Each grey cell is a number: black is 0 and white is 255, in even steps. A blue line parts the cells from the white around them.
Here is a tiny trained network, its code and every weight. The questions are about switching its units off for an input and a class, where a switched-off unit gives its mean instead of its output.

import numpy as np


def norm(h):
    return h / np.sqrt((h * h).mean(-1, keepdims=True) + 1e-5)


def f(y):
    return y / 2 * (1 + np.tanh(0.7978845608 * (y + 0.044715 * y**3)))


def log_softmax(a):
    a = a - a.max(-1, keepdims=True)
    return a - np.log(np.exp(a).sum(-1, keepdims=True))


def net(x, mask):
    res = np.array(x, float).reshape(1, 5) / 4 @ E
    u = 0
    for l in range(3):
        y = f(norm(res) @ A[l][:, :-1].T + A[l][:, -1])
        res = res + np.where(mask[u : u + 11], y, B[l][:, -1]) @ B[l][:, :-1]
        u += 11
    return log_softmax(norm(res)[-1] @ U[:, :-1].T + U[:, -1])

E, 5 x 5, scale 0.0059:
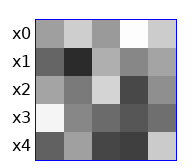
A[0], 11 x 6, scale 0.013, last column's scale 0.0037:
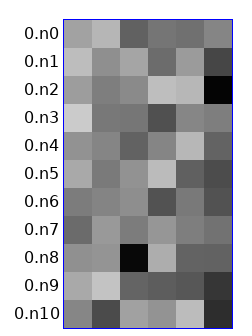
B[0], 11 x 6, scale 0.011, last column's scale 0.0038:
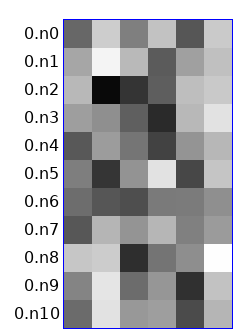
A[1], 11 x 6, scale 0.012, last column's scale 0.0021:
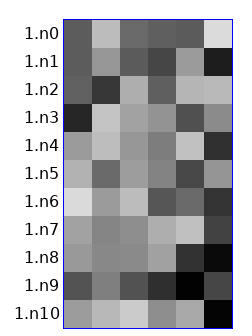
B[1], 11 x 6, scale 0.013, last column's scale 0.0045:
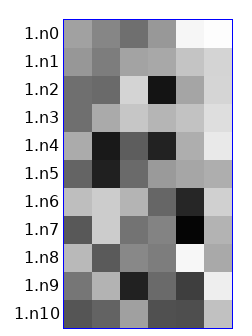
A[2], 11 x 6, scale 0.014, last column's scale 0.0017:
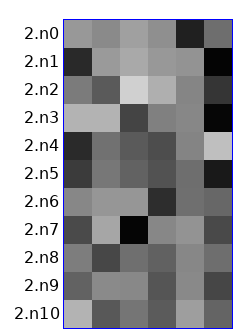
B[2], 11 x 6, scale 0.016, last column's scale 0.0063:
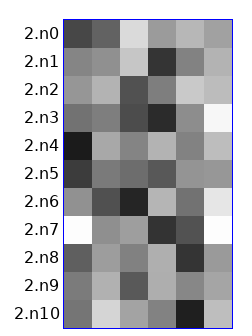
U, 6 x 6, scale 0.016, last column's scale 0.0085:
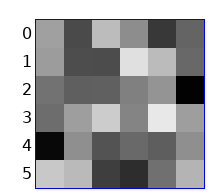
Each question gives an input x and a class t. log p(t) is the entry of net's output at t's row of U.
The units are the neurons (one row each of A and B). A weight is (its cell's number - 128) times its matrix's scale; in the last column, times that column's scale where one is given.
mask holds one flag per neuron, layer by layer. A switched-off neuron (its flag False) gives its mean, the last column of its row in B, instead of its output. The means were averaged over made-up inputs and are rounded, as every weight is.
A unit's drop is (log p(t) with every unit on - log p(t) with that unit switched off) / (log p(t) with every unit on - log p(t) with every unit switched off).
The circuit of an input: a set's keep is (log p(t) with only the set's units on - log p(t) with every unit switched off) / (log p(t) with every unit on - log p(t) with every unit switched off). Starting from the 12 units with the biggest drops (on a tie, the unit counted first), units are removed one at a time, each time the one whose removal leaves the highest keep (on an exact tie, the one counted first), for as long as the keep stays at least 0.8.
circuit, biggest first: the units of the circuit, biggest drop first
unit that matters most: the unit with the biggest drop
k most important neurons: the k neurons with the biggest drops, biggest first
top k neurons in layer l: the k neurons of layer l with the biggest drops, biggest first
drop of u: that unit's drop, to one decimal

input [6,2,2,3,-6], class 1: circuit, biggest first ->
(0.n5, 2.n7)
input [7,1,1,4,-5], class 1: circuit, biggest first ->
(0.n5, 2.n7)
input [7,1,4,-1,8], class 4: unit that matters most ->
0.n8
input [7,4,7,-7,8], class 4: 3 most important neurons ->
(0.n2, 1.n4, 0.n0)
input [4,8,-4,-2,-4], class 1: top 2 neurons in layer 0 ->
(0.n5, 0.n2)
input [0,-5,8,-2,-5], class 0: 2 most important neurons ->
(1.n6, 0.n1)
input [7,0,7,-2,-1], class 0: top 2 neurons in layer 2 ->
(2.n3, 2.n0)
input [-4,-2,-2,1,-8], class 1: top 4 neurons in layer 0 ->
(0.n5, 0.n4, 0.n3, 0.n8)
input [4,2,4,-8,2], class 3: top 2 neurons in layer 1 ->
(1.n3, 1.n9)
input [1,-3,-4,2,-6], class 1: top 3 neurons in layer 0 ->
(0.n5, 0.n3, 0.n4)
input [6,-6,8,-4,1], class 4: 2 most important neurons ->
(0.n2, 1.n10)
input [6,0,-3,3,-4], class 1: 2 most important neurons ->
(0.n5, 1.n9)
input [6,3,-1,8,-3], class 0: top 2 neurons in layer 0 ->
(0.n5, 0.n1)
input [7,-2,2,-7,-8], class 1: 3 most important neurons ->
(0.n5, 0.n2, 0.n1)
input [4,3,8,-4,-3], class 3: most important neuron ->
(0.n3)
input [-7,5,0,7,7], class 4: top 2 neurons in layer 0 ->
(0.n8, 0.n10)
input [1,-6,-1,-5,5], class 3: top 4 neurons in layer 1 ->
(1.n3, 1.n0, 1.n9, 1.n7)
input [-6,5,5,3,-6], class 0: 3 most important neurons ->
(1.n6, 2.n3, 0.n4)
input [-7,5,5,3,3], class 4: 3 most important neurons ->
(2.n7, 0.n6, 0.n8)
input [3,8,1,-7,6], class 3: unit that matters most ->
0.n10
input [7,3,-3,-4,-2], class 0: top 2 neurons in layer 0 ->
(0.n2, 0.n10)
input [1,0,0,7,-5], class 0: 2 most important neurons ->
(0.n5, 0.n3)
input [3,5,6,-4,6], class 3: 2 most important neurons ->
(0.n10, 1.n3)
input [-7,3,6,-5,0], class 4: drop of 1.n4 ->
0.0
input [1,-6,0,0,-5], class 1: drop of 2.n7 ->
0.1
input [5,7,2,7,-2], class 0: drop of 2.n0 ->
0.2
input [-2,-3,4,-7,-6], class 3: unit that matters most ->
0.n2
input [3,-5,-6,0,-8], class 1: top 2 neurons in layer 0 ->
(0.n5, 0.n3)
